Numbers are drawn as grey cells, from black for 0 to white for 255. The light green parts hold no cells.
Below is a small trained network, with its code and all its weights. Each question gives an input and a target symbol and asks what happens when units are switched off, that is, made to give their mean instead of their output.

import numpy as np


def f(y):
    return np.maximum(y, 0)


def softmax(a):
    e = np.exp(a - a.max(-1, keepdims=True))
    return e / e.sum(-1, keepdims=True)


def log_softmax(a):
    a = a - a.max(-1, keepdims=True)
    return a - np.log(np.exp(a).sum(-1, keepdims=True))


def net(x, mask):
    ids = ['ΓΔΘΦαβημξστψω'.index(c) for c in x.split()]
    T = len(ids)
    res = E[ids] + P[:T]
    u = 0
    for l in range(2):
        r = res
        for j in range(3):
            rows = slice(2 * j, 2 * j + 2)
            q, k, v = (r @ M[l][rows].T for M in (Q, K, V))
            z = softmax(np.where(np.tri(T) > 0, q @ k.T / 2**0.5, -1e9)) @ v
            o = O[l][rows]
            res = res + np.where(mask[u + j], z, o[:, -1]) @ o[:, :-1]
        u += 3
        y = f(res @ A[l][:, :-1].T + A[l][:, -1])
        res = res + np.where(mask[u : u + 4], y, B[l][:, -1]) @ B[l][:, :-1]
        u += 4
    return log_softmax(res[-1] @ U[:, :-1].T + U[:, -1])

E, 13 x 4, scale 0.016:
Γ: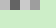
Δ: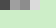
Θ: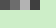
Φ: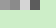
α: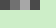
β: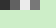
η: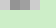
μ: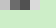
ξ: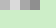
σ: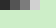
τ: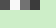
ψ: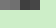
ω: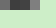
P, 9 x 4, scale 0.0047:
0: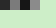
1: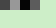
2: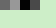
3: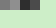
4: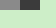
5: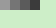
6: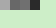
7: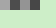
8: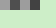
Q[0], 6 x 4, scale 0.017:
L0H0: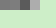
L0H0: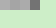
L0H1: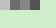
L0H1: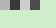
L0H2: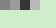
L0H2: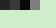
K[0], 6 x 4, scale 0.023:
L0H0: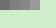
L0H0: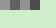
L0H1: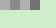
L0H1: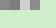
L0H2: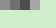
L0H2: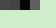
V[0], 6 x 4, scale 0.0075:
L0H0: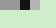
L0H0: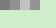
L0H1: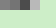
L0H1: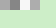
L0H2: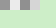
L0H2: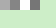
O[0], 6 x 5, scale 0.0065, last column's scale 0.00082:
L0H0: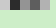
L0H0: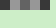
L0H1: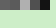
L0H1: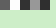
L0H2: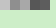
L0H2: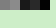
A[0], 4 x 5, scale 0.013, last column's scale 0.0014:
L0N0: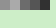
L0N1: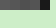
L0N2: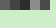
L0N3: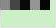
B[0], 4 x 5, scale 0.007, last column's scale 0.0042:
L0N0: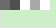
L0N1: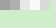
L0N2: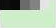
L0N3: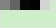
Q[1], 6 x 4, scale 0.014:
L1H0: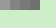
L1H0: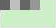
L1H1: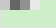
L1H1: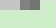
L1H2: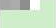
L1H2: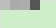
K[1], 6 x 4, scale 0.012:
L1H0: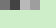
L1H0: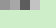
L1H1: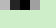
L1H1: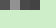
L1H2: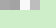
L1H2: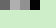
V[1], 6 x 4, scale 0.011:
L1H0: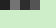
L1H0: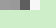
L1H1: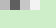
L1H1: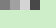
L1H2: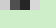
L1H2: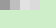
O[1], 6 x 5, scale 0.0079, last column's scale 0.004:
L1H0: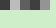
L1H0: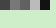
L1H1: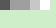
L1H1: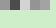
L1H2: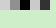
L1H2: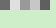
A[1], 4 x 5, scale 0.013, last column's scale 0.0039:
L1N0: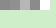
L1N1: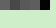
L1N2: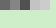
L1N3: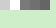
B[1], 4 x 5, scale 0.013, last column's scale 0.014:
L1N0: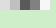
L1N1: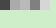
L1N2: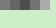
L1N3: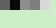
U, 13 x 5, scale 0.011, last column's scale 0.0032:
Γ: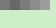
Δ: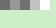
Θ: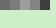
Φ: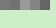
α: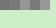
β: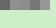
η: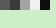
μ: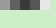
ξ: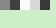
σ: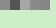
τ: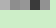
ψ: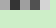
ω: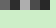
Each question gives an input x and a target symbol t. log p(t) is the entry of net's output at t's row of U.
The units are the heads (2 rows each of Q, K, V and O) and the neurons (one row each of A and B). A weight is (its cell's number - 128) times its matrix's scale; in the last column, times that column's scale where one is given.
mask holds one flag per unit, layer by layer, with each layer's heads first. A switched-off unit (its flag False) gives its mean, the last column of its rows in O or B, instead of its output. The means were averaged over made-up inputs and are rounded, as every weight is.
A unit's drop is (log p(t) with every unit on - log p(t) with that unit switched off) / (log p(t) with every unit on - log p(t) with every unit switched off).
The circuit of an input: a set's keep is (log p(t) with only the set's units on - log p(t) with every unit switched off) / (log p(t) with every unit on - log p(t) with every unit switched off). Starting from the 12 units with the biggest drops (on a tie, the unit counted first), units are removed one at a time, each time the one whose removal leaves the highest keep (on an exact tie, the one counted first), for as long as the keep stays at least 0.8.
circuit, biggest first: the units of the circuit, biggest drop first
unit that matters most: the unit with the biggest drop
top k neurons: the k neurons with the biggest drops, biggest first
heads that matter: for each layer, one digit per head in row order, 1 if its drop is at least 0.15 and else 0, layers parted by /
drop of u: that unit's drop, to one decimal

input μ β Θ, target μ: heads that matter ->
001 / 001
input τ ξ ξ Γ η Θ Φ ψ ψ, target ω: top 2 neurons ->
[L0N3; L1N0]
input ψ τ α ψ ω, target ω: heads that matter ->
000 / 001
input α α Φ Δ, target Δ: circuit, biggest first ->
[L1N3; L1H2]
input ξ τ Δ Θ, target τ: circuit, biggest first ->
[L1N0; L1N3; L1H2; L0N2]
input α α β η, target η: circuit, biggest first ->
[L1N3; L1H2; L0H0]
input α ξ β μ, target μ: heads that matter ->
000 / 010
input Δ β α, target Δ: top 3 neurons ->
[L0N1; L0N3; L1N3]
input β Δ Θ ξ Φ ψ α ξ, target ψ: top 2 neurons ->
[L1N3; L1N1]
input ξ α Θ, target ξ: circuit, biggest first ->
[L0N3; L0N1; L1H2]
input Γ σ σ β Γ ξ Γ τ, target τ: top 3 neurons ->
[L1N0; L1N3; L0N2]
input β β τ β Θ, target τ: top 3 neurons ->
[L1N3; L1N0; L1N1]
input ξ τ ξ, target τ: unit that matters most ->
L1N0
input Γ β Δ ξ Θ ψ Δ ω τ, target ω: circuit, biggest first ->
[L1H2; L1N0]
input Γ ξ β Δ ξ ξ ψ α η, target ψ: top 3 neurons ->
[L1N3; L1N1; L0N3]
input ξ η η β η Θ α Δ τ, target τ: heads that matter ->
001 / 011
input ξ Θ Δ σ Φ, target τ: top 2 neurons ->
[L1N0; L0N1]
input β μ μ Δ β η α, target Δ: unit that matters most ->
L0H2
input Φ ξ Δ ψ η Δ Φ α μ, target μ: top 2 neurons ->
[L0N3; L0N1]
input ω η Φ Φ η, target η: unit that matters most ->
L0H1
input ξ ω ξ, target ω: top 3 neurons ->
[L1N3; L0N2; L0N3]
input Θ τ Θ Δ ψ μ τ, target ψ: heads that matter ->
010 / 011
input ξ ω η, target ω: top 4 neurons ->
[L1N3; L0N2; L0N3; L0N0]
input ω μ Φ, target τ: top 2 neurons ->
[L0N2; L1N3]
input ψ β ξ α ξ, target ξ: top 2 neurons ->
[L1N3; L0N3]
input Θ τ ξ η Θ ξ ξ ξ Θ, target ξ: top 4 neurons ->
[L0N3; L0N0; L1N2; L0N2]
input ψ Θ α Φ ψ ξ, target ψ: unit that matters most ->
L1N3
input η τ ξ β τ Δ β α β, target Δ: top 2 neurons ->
[L0N3; L1N3]
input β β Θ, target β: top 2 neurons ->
[L1N3; L0N1]
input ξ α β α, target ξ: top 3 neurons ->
[L0N3; L0N2; L1N2]
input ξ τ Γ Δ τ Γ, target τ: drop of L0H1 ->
-0.1
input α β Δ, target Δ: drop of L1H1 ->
0.1
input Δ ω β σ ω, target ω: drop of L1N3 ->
-0.1
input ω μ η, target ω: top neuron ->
[L1N3]
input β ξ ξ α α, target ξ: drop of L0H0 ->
-0.1
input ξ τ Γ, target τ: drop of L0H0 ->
0.0
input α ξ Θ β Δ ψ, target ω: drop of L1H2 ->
0.5
